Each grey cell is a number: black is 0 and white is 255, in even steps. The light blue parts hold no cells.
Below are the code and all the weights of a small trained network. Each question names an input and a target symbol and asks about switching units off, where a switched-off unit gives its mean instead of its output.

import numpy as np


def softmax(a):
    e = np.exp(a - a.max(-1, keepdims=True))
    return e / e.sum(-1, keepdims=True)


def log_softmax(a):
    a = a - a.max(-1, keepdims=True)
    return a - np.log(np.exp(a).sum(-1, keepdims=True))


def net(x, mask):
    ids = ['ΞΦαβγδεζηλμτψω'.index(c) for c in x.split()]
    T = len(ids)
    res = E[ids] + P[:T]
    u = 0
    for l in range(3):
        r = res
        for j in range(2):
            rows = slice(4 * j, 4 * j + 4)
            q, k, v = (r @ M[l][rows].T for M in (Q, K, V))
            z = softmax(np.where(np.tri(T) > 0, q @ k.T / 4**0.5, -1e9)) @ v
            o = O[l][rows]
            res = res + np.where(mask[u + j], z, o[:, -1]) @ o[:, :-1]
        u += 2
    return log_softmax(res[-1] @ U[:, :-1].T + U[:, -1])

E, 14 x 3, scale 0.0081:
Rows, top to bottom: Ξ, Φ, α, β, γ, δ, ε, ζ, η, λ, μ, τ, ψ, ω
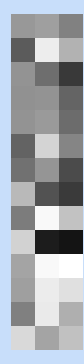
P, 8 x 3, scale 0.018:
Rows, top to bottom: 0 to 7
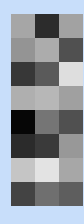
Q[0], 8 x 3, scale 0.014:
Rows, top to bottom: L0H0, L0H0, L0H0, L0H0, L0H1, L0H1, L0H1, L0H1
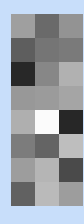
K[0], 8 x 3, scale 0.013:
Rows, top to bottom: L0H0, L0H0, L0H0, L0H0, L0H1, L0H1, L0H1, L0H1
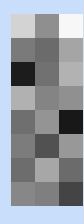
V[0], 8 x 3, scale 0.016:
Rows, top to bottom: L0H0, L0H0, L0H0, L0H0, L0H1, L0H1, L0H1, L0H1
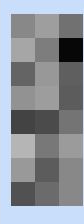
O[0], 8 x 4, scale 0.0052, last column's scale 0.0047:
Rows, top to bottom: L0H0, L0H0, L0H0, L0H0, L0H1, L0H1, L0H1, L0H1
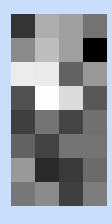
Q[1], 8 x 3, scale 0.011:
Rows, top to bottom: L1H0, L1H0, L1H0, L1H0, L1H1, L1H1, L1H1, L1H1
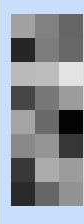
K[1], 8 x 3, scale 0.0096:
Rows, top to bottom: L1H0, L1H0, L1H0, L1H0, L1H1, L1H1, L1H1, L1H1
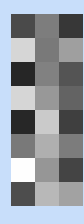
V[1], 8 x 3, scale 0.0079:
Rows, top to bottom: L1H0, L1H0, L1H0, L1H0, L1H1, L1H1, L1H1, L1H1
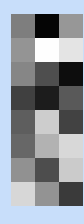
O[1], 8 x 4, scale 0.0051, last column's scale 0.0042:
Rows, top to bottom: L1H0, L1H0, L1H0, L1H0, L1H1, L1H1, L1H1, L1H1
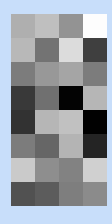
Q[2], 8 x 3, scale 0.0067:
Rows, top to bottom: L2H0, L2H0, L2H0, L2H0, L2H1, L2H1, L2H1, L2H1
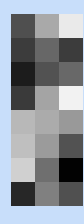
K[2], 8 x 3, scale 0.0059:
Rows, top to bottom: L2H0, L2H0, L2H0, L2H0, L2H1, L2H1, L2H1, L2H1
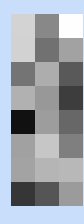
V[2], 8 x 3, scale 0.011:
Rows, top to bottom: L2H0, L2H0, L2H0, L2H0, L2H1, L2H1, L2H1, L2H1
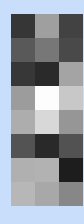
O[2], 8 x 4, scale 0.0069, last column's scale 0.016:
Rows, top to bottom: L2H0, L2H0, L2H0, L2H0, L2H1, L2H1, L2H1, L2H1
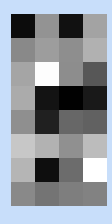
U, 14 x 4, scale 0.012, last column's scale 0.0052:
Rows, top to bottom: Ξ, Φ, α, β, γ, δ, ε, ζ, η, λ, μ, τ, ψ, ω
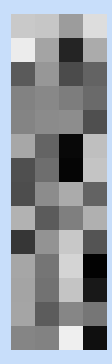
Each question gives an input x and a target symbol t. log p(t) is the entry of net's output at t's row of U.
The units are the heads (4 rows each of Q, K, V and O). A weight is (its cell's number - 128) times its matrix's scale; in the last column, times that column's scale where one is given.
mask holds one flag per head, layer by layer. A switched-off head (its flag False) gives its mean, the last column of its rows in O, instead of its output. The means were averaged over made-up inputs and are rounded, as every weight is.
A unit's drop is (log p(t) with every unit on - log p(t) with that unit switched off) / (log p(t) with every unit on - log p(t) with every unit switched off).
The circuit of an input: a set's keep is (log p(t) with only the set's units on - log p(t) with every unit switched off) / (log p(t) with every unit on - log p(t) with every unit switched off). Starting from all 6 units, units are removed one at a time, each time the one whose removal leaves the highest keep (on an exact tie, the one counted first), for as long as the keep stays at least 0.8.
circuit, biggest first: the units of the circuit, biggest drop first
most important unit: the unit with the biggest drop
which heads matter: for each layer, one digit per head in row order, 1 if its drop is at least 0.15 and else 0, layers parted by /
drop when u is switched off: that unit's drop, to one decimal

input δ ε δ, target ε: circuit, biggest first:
(L2H0, L0H0)
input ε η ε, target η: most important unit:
L2H0
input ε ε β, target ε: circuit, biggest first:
(L2H0, L1H1, L0H1, L0H0)
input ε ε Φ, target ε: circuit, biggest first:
(L2H0, L0H0)
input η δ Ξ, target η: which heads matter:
11 / 11 / 10
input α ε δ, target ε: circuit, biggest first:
(L2H0, L1H1, L0H0, L0H1)
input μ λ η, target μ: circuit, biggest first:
(L1H1, L2H0)
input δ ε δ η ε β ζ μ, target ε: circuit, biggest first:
(L2H0, L2H1)
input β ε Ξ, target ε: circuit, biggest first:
(L2H0, L1H1, L0H1, L0H0)
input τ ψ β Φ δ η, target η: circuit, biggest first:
(L2H0, L1H0)
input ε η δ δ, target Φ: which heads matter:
01 / 11 / 11
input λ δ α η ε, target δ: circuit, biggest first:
(L2H0, L0H1, L0H0, L1H1)
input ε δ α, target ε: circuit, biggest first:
(L2H0, L1H1, L0H1)
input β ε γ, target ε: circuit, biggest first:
(L2H0, L1H1, L0H1, L0H0)
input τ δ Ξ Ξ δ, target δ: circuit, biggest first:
(L2H0)
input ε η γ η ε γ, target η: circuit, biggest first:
(L2H0, L1H0)
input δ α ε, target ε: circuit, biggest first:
(L2H0, L1H1, L0H0)
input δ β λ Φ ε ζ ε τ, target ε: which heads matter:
11 / 01 / 10
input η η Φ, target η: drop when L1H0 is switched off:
0.2
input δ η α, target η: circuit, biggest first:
(L2H0)
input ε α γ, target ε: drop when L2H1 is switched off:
-0.1
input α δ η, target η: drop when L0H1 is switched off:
0.6
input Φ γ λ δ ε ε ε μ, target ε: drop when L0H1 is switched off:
0.2
